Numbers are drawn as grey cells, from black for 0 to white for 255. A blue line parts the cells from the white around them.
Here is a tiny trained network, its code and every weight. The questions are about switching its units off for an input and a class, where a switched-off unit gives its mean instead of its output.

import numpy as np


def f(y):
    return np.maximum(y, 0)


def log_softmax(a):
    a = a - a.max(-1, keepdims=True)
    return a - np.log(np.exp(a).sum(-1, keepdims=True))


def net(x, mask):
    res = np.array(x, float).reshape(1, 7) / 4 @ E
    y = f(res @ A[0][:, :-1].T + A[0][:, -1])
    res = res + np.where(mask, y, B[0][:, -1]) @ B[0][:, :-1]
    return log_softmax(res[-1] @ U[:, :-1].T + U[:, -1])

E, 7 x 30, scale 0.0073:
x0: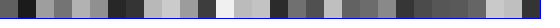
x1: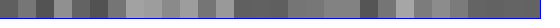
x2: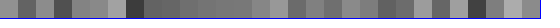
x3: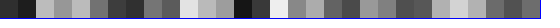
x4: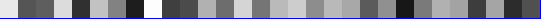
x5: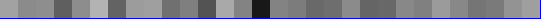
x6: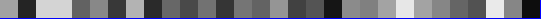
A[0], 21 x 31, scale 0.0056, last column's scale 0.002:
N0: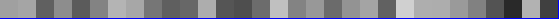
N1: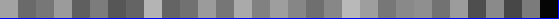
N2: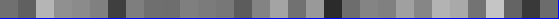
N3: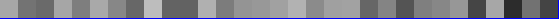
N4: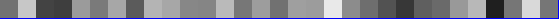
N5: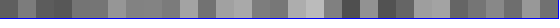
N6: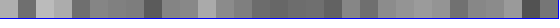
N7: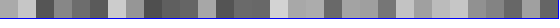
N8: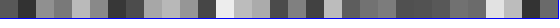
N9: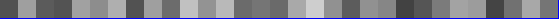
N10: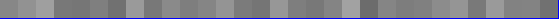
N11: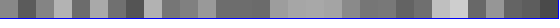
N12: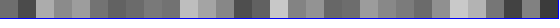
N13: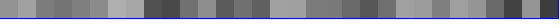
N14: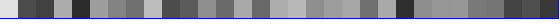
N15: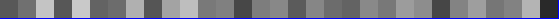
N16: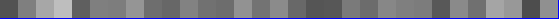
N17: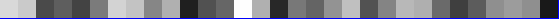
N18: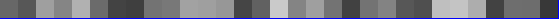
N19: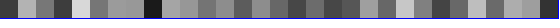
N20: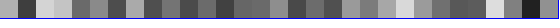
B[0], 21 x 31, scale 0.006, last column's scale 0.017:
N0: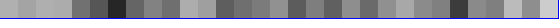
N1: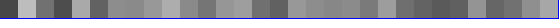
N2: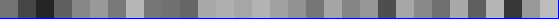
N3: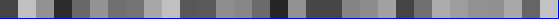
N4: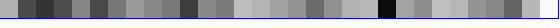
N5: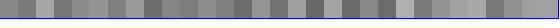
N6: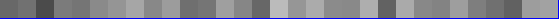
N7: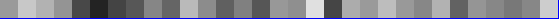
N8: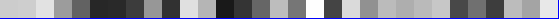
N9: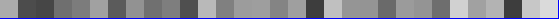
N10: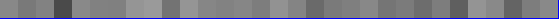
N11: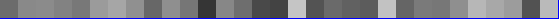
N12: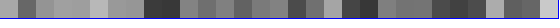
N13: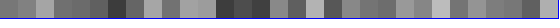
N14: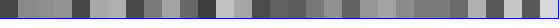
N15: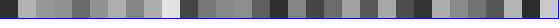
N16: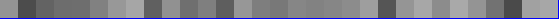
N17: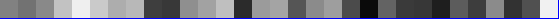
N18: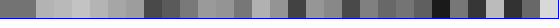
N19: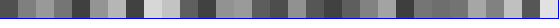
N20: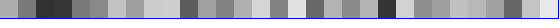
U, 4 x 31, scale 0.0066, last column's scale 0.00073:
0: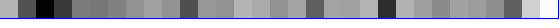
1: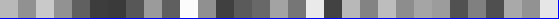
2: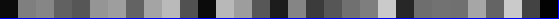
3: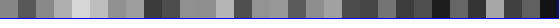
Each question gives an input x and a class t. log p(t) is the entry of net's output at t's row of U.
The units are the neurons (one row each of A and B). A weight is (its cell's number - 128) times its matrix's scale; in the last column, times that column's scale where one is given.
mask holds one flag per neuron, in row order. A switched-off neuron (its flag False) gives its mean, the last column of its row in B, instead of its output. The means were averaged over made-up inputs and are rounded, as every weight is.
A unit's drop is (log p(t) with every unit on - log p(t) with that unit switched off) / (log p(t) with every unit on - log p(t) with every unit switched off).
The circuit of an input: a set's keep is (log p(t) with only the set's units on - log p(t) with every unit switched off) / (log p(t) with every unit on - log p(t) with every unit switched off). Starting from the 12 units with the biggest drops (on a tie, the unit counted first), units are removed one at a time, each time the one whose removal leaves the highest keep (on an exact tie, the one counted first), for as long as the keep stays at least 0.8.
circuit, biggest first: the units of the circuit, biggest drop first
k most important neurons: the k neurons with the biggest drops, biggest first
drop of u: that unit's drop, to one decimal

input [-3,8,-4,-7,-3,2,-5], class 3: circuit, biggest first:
[N17]
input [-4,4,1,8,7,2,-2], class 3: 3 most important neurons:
[N18 N12 N19]
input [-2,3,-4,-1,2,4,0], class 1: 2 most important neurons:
[N19 N15]
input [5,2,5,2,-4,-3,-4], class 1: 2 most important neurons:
[N8 N20]
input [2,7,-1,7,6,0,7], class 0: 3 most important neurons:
[N20 N17 N2]
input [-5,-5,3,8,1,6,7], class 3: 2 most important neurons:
[N12 N18]
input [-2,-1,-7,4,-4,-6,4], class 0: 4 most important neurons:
[N17 N20 N2 N14]
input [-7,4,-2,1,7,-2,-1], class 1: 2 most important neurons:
[N7 N0]
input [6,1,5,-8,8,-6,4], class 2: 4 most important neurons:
[N3 N14 N18 N12]
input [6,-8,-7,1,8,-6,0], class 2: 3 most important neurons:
[N3 N14 N11]
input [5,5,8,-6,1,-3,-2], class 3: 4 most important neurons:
[N17 N7 N0 N13]
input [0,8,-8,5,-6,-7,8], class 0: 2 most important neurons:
[N20 N2]
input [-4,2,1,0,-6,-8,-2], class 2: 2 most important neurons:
[N19 N8]
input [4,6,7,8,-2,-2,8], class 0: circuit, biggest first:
[N20]
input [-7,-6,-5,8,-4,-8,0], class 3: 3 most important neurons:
[N18 N12 N8]
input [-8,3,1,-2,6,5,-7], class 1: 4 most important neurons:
[N7 N0 N20 N13]
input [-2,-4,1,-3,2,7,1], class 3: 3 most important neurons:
[N8 N17 N19]
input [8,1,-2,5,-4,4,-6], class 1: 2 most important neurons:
[N8 N20]
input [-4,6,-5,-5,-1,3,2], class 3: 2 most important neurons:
[N17 N8]
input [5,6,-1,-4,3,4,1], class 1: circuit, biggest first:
[N8]
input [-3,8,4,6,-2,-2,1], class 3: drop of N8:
0.1
